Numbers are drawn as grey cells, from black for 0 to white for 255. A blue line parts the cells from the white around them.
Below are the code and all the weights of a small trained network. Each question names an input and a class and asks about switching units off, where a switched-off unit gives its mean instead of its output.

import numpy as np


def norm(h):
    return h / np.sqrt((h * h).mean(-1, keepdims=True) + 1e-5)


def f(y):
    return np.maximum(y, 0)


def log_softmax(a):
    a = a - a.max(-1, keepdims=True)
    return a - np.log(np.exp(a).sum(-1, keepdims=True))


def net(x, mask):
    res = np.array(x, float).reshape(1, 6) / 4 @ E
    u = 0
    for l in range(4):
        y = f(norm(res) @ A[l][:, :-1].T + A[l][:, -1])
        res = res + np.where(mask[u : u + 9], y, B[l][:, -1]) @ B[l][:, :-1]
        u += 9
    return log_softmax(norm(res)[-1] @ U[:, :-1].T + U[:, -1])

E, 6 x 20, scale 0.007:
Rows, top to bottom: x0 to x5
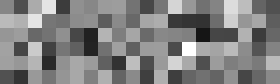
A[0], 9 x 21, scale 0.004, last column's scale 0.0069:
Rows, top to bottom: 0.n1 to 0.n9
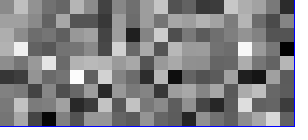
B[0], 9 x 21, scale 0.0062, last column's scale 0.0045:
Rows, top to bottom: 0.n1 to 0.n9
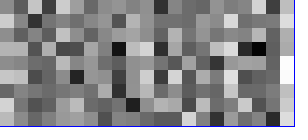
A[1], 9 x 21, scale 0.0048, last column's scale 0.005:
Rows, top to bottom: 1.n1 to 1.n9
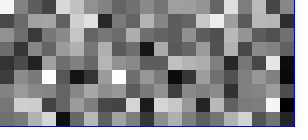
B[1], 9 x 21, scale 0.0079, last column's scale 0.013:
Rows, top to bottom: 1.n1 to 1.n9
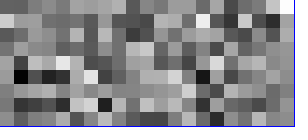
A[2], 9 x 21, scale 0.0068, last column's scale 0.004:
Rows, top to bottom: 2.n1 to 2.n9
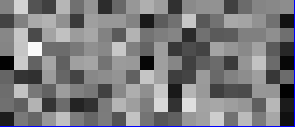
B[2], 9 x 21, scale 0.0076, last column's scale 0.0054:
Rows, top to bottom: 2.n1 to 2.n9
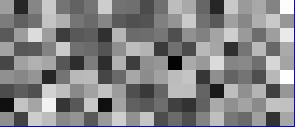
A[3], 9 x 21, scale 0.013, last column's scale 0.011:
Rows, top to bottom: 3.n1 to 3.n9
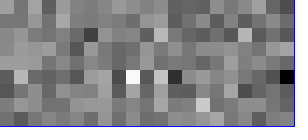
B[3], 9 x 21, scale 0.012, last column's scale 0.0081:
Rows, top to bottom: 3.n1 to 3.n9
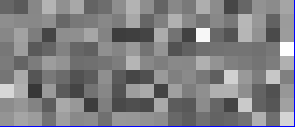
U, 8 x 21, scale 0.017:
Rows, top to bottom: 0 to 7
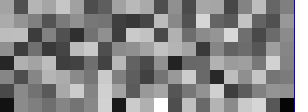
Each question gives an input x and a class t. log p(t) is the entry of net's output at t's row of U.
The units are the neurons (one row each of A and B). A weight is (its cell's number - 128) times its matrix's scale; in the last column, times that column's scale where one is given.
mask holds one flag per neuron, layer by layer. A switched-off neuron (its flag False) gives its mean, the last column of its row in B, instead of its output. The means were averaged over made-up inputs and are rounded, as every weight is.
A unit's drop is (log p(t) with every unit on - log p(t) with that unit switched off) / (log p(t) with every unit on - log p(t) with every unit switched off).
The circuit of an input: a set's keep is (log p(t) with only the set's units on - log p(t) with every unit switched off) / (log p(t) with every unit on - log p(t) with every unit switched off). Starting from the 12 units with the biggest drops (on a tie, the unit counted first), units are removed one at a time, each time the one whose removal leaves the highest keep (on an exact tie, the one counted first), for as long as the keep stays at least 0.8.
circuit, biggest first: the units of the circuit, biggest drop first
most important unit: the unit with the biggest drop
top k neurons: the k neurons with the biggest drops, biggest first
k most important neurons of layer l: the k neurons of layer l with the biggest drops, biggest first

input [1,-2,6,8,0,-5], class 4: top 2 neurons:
2.n8, 1.n2
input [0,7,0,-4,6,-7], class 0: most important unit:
0.n1
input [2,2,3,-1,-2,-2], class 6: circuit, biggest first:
1.n1, 2.n1, 1.n3
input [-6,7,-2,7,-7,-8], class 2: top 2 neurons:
0.n4, 0.n2
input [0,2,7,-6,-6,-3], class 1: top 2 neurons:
0.n8, 3.n3
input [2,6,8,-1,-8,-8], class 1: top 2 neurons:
0.n8, 3.n3
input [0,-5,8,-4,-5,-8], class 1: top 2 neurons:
0.n8, 3.n3
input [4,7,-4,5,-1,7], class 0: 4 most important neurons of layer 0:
0.n1, 0.n2, 0.n7, 0.n4
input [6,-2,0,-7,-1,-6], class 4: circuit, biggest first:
0.n6, 2.n5
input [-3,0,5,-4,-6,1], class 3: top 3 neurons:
2.n6, 1.n6, 1.n2
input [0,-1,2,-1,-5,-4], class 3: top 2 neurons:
2.n6, 0.n6
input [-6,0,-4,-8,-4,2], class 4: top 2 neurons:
2.n5, 2.n3
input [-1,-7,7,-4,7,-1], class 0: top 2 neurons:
1.n5, 1.n2
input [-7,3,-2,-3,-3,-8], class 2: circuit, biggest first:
0.n4
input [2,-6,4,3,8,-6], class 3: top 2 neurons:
1.n8, 0.n6
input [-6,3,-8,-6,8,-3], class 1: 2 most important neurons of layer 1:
1.n2, 1.n6
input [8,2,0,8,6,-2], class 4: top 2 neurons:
2.n8, 2.n1
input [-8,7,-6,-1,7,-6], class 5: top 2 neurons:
2.n1, 0.n9
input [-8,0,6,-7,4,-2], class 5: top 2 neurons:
2.n1, 0.n9
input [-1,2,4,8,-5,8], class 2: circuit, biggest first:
0.n6
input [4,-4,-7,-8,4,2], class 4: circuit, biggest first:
2.n5, 2.n3
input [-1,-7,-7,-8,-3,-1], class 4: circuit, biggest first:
2.n3, 2.n5
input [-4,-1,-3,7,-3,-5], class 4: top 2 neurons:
2.n8, 0.n6
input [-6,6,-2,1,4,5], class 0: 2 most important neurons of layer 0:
0.n1, 0.n5
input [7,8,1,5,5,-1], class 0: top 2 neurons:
2.n4, 0.n1
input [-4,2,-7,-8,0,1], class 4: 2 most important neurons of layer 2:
2.n5, 2.n3
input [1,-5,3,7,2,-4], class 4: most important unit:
2.n8
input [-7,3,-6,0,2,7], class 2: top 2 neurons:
0.n6, 3.n7
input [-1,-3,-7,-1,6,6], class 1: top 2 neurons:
1.n2, 3.n8
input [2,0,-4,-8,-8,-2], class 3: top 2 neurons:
1.n6, 2.n6
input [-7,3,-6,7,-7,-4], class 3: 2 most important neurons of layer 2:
2.n6, 2.n3
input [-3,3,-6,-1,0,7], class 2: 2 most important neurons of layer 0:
0.n6, 0.n8
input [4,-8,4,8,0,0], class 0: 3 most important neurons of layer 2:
2.n9, 2.n3, 2.n5
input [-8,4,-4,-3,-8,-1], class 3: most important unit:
1.n6
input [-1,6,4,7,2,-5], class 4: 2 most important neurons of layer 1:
1.n5, 1.n1
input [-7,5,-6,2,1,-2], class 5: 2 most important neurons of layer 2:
2.n1, 2.n7
